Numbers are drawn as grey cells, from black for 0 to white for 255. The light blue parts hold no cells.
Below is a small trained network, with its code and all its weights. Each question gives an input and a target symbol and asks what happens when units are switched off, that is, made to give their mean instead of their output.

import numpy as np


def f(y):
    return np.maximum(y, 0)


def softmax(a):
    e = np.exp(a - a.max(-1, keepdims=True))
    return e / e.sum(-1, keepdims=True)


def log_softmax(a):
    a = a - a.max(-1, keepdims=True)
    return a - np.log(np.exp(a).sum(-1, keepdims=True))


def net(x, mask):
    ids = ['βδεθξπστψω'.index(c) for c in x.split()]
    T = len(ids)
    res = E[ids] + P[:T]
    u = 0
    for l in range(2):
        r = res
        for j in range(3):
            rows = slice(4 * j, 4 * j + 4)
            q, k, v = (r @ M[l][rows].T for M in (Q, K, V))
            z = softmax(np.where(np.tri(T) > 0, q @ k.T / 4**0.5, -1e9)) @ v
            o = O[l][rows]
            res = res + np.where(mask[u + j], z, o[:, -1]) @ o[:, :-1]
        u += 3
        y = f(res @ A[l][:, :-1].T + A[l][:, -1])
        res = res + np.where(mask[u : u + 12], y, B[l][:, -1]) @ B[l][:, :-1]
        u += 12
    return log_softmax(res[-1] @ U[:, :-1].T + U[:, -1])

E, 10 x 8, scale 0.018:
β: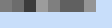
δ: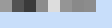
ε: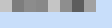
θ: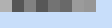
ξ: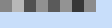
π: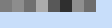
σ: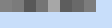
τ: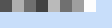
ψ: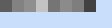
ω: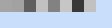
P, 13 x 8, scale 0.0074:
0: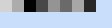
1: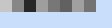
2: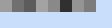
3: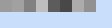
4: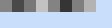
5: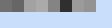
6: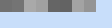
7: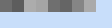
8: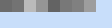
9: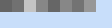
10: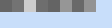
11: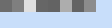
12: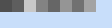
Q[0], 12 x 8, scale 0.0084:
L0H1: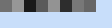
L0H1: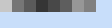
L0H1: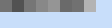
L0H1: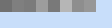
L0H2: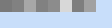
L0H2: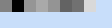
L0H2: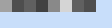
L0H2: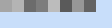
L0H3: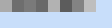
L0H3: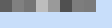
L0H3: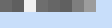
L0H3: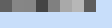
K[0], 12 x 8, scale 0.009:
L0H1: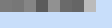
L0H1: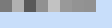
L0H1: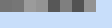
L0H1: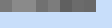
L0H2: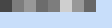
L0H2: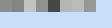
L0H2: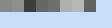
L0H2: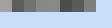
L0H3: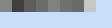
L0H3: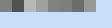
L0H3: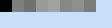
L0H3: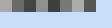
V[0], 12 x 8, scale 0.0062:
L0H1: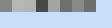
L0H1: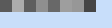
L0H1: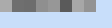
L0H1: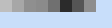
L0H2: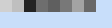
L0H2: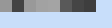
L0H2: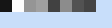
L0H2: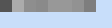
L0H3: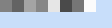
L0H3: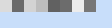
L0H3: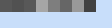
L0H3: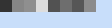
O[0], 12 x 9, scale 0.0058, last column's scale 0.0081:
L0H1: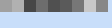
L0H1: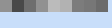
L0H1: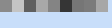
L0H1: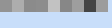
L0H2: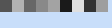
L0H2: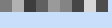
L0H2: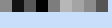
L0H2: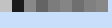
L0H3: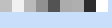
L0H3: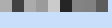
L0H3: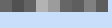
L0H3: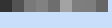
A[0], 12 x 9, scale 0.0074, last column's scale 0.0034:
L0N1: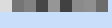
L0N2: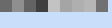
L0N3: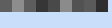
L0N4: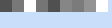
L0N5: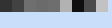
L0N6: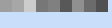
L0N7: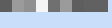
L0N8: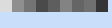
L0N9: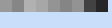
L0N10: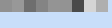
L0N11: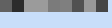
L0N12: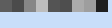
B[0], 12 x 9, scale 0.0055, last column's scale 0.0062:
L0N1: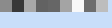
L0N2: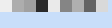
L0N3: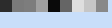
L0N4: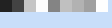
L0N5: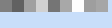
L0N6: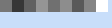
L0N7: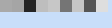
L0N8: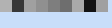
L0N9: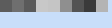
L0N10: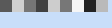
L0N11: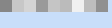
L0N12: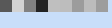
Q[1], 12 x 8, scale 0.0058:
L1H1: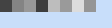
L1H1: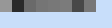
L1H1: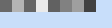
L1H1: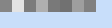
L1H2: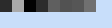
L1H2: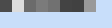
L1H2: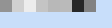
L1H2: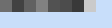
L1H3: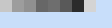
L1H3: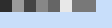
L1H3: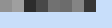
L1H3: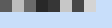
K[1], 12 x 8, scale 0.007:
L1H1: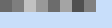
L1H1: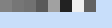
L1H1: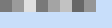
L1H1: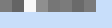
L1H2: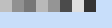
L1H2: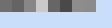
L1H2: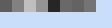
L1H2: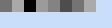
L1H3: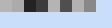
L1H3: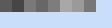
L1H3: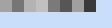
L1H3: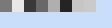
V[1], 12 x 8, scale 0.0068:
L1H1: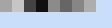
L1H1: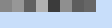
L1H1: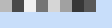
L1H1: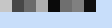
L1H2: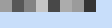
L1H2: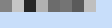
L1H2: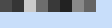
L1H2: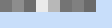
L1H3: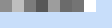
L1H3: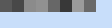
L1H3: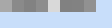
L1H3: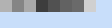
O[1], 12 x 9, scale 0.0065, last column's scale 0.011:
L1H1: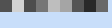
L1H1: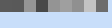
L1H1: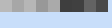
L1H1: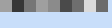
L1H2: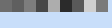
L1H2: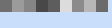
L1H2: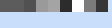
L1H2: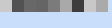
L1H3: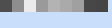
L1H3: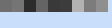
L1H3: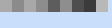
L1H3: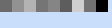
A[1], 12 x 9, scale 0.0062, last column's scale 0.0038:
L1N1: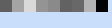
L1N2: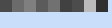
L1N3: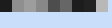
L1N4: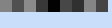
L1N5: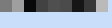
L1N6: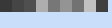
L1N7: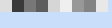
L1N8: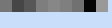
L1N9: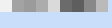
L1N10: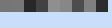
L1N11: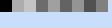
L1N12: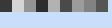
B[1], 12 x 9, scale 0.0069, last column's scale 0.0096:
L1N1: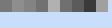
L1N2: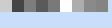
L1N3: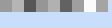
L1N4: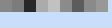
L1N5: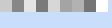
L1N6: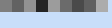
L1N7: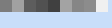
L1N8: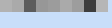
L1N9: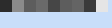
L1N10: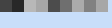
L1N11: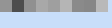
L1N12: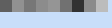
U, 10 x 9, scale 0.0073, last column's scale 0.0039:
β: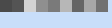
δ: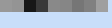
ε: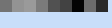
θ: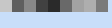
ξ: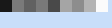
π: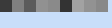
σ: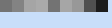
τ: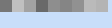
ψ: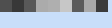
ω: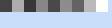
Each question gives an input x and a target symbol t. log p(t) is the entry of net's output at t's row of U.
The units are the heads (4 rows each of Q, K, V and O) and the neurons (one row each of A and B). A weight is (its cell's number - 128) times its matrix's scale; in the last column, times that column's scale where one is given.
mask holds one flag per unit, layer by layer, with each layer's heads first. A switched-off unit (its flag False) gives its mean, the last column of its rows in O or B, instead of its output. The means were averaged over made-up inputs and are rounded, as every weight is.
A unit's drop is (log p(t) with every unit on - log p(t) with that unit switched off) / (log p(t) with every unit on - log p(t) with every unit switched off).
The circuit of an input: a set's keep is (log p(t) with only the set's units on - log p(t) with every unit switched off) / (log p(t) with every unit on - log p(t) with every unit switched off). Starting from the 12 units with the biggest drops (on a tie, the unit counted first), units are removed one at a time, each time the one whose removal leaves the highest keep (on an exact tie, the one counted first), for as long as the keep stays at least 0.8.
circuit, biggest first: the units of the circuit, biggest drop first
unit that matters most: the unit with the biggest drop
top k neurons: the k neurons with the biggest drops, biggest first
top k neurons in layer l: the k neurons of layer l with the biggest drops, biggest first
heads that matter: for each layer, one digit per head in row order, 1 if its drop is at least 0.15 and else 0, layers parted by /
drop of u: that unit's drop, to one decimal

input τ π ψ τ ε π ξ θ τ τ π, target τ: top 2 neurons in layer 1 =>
L1N3, L1N5
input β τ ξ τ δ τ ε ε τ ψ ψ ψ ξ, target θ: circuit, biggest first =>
L1H1, L0N4, L1H2
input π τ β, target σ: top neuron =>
L1N5
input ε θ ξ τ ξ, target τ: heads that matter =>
010 / 100
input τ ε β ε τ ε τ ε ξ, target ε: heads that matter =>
001 / 111
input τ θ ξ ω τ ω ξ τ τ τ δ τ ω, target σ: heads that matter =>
000 / 110
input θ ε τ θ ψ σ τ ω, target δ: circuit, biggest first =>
L0N7, L0N10, L0N4
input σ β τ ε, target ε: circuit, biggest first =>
L1N9, L1H1
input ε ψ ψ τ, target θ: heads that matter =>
100 / 100
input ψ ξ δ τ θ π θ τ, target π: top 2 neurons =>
L0N10, L0N2
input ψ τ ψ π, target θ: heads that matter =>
110 / 011
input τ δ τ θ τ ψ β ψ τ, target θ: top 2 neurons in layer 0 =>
L0N2, L0N10
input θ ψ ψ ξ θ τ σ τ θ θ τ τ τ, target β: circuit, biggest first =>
L1H3, L0H2
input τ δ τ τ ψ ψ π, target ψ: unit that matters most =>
L1N4
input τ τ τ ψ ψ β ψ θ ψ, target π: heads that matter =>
001 / 010
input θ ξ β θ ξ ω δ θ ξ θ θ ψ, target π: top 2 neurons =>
L0N7, L0N6
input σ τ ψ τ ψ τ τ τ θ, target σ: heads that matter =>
010 / 110
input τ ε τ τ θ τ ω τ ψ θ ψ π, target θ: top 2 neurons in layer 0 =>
L0N4, L0N12
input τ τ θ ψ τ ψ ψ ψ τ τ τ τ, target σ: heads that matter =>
001 / 011
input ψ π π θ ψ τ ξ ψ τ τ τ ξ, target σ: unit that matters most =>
L1H1
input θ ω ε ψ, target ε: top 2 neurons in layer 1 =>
L1N9, L1N6
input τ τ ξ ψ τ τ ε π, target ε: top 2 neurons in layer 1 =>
L1N9, L1N7
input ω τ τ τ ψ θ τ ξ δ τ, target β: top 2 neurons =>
L0N7, L0N4
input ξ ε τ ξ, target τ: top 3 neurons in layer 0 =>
L0N4, L0N2, L0N5
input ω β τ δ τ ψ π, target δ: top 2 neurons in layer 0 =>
L0N7, L0N9
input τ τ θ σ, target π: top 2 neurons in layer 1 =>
L1N10, L1N7
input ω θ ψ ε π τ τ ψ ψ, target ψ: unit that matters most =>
L1H3
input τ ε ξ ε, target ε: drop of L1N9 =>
0.3
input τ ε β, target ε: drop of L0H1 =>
-0.1
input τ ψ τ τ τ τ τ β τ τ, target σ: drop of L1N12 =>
-0.1
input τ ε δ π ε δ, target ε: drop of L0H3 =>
0.2
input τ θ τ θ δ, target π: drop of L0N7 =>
0.1
